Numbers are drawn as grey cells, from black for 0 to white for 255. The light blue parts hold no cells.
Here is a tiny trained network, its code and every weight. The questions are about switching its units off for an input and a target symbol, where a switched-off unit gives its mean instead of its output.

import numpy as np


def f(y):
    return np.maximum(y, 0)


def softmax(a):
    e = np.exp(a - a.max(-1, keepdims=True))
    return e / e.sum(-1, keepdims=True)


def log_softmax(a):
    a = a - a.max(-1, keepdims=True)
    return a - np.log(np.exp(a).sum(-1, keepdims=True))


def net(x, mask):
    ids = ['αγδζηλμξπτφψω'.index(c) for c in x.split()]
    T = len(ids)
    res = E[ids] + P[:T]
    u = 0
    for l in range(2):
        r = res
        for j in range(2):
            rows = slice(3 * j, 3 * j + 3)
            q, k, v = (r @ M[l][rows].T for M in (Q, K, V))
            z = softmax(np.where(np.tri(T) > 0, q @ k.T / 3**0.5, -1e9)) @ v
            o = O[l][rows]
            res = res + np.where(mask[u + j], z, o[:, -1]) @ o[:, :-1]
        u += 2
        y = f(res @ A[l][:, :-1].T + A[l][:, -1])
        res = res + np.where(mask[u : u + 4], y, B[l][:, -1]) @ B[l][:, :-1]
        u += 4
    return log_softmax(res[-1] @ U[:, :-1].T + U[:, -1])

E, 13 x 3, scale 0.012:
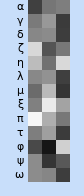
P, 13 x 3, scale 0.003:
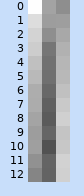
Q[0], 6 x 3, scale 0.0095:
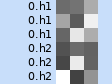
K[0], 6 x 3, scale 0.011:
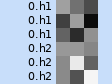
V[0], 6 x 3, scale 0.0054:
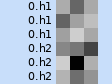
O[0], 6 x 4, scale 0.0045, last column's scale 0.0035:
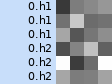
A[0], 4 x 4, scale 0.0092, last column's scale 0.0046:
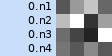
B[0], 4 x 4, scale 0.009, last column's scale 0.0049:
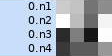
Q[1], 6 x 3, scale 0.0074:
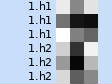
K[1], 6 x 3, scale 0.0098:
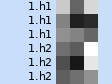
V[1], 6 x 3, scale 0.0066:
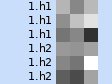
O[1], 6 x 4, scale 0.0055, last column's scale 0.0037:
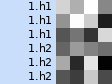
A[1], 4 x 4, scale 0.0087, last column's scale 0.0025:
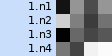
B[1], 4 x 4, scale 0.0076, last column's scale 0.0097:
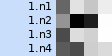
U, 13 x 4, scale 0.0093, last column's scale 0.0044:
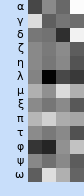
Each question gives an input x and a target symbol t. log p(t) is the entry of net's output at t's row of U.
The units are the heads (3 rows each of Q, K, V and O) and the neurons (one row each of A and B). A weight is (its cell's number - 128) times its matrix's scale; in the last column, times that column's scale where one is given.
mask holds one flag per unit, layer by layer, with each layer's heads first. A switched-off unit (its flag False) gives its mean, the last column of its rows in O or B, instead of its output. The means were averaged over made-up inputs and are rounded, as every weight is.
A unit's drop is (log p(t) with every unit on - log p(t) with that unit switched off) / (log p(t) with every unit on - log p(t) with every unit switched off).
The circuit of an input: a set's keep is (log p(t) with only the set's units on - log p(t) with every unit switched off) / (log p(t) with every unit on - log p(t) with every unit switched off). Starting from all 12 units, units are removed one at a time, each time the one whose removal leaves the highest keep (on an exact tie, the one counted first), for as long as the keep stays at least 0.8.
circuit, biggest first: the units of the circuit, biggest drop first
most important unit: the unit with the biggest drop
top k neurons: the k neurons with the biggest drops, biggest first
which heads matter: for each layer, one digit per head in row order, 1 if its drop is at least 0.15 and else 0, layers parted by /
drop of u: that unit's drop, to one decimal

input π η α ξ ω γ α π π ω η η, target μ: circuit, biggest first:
[0.n3, 1.h1, 1.h2]
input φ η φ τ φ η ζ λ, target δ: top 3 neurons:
[1.n2, 0.n2, 0.n3]
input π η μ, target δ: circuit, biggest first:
[0.n2, 1.n2, 1.h2]
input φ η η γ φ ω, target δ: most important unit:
1.n2
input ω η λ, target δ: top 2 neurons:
[0.n2, 1.n2]
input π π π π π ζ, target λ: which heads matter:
10 / 00
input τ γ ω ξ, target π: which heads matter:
01 / 10
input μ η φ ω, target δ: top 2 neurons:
[1.n2, 0.n2]
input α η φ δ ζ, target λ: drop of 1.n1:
0.2
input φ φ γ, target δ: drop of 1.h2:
0.2
